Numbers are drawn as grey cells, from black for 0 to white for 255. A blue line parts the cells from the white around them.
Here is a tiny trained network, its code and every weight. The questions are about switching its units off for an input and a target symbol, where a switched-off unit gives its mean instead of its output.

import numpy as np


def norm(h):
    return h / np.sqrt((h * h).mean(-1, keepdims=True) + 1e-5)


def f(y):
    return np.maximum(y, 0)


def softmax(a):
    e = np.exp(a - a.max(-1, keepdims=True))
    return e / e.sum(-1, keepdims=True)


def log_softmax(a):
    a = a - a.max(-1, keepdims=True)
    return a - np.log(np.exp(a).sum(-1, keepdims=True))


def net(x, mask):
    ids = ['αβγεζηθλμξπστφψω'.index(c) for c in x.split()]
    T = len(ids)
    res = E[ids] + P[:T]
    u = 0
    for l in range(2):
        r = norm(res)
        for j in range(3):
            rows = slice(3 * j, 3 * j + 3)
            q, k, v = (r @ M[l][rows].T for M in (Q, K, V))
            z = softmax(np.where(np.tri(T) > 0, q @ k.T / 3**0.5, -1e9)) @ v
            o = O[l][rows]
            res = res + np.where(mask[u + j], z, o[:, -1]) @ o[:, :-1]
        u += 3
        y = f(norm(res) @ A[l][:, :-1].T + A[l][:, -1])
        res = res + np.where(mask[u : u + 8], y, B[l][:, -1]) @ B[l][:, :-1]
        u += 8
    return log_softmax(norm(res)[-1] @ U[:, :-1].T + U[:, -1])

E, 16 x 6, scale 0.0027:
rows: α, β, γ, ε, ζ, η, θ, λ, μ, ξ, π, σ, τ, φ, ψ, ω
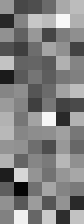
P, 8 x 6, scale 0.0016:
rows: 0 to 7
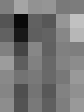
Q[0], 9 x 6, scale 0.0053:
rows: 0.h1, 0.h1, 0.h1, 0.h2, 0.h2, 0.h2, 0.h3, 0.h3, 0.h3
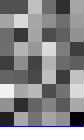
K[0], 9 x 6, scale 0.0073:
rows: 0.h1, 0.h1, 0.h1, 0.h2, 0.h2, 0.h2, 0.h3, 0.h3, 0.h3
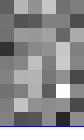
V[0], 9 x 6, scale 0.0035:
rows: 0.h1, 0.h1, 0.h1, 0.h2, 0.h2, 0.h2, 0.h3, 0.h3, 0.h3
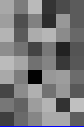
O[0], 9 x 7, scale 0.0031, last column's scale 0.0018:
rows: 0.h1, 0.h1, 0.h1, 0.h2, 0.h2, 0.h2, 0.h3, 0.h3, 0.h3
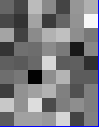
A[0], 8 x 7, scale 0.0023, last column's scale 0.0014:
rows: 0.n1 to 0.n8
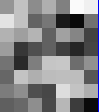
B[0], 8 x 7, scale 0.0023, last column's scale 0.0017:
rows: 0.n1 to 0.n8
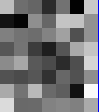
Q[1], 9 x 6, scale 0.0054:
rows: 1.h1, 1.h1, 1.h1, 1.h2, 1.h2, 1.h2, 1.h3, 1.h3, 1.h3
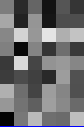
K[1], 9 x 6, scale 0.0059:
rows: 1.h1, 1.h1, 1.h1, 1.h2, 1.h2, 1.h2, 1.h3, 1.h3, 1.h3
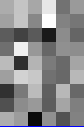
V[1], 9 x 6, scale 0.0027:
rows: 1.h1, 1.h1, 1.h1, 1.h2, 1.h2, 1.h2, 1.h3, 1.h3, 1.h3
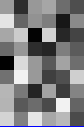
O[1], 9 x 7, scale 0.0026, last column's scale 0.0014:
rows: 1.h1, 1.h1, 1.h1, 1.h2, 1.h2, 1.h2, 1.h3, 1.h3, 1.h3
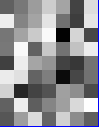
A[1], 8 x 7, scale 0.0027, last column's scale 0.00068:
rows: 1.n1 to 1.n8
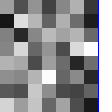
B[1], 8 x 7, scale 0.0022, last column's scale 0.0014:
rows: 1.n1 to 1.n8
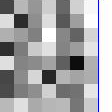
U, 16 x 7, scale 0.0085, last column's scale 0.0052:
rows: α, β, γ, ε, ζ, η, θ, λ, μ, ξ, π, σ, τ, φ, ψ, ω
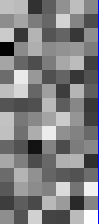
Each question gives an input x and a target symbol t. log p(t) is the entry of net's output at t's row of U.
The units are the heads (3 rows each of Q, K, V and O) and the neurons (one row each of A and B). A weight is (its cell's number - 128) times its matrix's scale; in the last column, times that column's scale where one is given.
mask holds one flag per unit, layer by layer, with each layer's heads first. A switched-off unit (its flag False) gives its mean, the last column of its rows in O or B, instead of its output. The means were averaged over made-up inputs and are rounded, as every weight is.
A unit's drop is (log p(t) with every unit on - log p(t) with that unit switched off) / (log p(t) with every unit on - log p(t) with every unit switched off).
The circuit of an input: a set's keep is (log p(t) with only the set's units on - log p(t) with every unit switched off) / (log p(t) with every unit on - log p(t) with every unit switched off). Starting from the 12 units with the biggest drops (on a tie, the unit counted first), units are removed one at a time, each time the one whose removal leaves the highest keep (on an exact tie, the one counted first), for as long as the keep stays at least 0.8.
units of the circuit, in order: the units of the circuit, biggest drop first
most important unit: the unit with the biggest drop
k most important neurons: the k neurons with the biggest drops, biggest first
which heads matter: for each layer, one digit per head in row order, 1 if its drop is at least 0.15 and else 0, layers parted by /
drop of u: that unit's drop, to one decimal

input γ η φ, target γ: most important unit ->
1.h1
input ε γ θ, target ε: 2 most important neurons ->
[0.n7, 1.n4]
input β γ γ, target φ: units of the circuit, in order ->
[0.h3, 0.h1]
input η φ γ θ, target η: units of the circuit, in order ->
[1.h2, 0.n7]
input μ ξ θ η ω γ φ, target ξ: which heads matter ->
100 / 100
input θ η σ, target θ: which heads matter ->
100 / 110
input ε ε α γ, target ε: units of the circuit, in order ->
[1.h2, 0.h3]
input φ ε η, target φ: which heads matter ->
001 / 000
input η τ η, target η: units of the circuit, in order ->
[1.h2, 0.h1]
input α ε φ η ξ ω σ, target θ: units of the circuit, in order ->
[1.h1, 1.h2]
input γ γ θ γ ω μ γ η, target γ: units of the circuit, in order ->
[1.h3, 1.h2]
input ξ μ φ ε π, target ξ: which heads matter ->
000 / 100
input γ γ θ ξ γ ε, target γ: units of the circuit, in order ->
[1.h2, 0.h2]
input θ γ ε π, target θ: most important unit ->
0.h1
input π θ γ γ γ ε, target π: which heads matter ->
001 / 001
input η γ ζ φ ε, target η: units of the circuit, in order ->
[1.h2, 0.h1]
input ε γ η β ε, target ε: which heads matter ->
001 / 111
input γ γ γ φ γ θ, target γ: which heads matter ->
000 / 100
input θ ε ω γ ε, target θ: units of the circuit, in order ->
[1.h1, 0.h1]
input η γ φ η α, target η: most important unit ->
1.h2
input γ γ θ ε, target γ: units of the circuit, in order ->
[0.h2, 1.h2]
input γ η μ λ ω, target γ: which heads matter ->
000 / 001
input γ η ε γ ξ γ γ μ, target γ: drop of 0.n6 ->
0.0
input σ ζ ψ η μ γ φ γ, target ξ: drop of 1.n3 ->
0.1
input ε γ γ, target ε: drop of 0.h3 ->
0.2
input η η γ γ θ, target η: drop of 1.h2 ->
0.4
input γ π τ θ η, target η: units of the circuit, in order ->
[1.h2]
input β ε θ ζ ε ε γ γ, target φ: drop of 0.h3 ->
0.2
